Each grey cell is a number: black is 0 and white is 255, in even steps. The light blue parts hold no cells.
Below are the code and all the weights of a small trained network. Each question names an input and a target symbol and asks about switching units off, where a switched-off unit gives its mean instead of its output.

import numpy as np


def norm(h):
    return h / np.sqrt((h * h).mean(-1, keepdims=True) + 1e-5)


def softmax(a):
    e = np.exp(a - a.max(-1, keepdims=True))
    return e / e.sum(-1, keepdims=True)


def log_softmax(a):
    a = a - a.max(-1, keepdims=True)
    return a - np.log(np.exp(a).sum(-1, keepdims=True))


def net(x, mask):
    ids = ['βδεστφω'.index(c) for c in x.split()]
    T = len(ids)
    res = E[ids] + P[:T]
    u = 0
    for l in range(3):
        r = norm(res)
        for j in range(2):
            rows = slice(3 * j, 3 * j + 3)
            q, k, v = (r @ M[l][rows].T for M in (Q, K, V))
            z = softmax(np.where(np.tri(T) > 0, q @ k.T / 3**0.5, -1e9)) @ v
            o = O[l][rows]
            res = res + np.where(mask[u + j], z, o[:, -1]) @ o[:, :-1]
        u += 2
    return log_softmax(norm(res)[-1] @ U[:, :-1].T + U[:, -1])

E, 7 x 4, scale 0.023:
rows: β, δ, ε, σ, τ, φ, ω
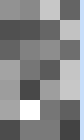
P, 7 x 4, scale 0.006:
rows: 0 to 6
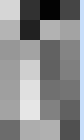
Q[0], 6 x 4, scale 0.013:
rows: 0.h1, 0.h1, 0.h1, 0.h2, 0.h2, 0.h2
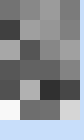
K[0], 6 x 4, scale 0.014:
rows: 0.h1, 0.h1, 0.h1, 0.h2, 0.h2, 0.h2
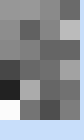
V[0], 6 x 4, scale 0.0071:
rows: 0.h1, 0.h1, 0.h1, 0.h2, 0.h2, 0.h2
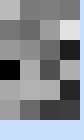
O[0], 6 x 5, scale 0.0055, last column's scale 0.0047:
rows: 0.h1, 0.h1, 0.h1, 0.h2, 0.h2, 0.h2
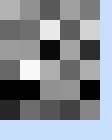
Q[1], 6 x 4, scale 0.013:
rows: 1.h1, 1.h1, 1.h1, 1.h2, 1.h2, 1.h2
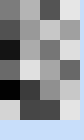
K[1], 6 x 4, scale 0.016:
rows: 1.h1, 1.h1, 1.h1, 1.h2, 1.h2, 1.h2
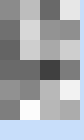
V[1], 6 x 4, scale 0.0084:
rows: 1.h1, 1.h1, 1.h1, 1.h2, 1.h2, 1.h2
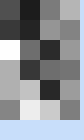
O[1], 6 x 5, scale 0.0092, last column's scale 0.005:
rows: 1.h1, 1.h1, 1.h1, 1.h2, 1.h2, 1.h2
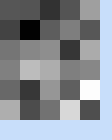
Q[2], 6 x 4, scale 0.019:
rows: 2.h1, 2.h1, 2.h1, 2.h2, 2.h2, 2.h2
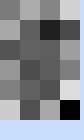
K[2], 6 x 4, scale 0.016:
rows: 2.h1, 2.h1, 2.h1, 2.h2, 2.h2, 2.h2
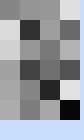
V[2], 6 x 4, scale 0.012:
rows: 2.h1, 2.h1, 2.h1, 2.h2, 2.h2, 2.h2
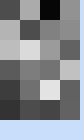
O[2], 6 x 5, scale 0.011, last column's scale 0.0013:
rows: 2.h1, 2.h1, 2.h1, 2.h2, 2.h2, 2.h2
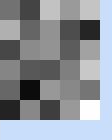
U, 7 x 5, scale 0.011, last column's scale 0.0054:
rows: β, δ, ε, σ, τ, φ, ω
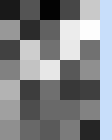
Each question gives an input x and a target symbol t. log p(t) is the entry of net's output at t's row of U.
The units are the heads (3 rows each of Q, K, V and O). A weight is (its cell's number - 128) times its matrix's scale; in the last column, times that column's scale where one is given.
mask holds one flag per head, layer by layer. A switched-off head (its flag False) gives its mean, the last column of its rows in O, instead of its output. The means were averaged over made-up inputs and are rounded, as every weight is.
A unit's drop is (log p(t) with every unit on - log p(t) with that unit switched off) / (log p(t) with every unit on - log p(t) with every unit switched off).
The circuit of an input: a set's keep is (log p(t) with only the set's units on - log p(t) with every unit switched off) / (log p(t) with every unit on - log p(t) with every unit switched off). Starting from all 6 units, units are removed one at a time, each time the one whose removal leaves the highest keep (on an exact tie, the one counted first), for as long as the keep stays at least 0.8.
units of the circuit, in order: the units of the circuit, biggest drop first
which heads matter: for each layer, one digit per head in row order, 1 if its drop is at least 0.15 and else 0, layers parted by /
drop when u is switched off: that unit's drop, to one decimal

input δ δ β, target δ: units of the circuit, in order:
(0.h2 1.h1)
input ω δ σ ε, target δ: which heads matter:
00 / 10 / 01
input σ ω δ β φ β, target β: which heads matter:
11 / 11 / 00
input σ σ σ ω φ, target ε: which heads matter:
01 / 01 / 11
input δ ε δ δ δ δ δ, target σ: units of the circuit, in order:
(0.h2 2.h2)
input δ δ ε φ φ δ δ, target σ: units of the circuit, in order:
(0.h2 1.h1 2.h2)
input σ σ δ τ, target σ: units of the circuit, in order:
(2.h2)
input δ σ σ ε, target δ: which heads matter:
01 / 10 / 01
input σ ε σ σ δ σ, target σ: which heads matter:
01 / 00 / 01
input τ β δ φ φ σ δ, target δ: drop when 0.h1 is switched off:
0.0
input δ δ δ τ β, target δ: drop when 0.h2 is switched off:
0.4
